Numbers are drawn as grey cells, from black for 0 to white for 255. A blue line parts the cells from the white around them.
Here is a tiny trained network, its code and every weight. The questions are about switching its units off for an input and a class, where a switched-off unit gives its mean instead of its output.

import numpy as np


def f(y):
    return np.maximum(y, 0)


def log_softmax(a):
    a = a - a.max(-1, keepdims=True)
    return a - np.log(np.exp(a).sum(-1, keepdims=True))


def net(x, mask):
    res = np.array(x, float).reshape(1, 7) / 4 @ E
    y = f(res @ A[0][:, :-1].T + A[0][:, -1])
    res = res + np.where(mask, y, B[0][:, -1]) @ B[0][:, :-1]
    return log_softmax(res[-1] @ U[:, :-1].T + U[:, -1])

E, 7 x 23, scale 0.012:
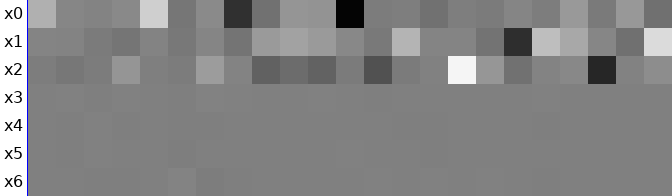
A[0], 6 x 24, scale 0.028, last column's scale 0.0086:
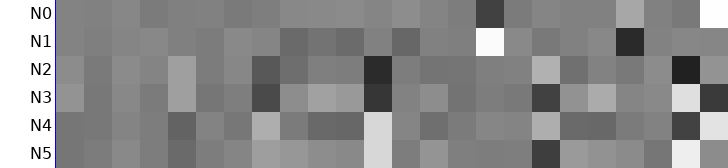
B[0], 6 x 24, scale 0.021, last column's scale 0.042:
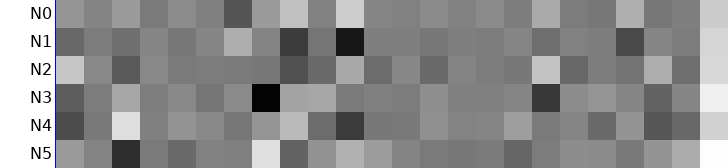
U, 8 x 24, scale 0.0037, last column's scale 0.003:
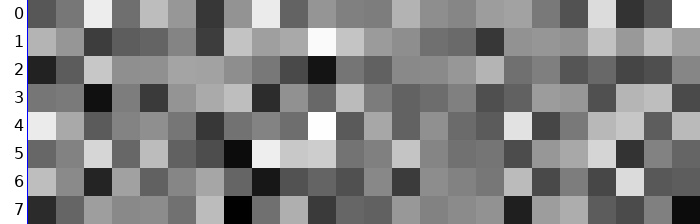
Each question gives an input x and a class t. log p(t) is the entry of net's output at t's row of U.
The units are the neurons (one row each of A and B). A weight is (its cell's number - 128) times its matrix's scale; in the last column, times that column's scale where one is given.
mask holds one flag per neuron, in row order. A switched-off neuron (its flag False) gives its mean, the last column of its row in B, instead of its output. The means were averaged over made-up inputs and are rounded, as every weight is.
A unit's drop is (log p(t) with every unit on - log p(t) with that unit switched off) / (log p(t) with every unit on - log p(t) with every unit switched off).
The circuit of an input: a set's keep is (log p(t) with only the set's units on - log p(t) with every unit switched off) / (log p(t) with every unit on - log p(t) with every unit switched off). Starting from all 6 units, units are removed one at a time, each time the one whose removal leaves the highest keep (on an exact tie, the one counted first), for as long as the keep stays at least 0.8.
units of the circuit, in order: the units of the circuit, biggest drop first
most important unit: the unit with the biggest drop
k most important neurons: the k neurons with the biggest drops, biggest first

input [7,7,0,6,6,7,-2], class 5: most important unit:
N1
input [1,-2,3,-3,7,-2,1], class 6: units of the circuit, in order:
[N3 N5 N4]
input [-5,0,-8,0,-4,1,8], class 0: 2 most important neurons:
[N4 N2]
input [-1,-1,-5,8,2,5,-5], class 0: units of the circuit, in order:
[N5 N3]
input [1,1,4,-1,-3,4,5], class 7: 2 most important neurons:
[N5 N2]
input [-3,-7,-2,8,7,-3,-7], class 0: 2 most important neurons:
[N4 N1]
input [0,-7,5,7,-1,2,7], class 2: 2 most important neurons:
[N4 N5]
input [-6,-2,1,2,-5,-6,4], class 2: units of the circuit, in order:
[N4 N0]
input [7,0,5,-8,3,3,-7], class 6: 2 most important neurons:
[N2 N4]
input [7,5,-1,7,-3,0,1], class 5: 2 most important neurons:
[N1 N3]
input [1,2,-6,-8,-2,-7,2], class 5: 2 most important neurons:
[N5 N2]
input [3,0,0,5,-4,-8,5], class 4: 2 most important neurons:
[N1 N4]
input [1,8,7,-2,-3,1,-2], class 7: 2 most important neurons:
[N3 N2]
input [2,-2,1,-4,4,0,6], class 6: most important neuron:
[N0]
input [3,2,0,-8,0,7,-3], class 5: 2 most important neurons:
[N1 N5]
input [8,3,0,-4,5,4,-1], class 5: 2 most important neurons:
[N3 N1]
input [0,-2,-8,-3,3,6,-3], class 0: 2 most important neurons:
[N5 N3]
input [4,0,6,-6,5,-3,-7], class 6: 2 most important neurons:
[N2 N4]
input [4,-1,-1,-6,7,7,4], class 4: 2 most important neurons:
[N1 N2]
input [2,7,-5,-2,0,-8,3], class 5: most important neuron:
[N3]
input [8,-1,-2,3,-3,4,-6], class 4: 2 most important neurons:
[N2 N1]
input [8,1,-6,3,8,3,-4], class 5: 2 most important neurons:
[N3 N5]
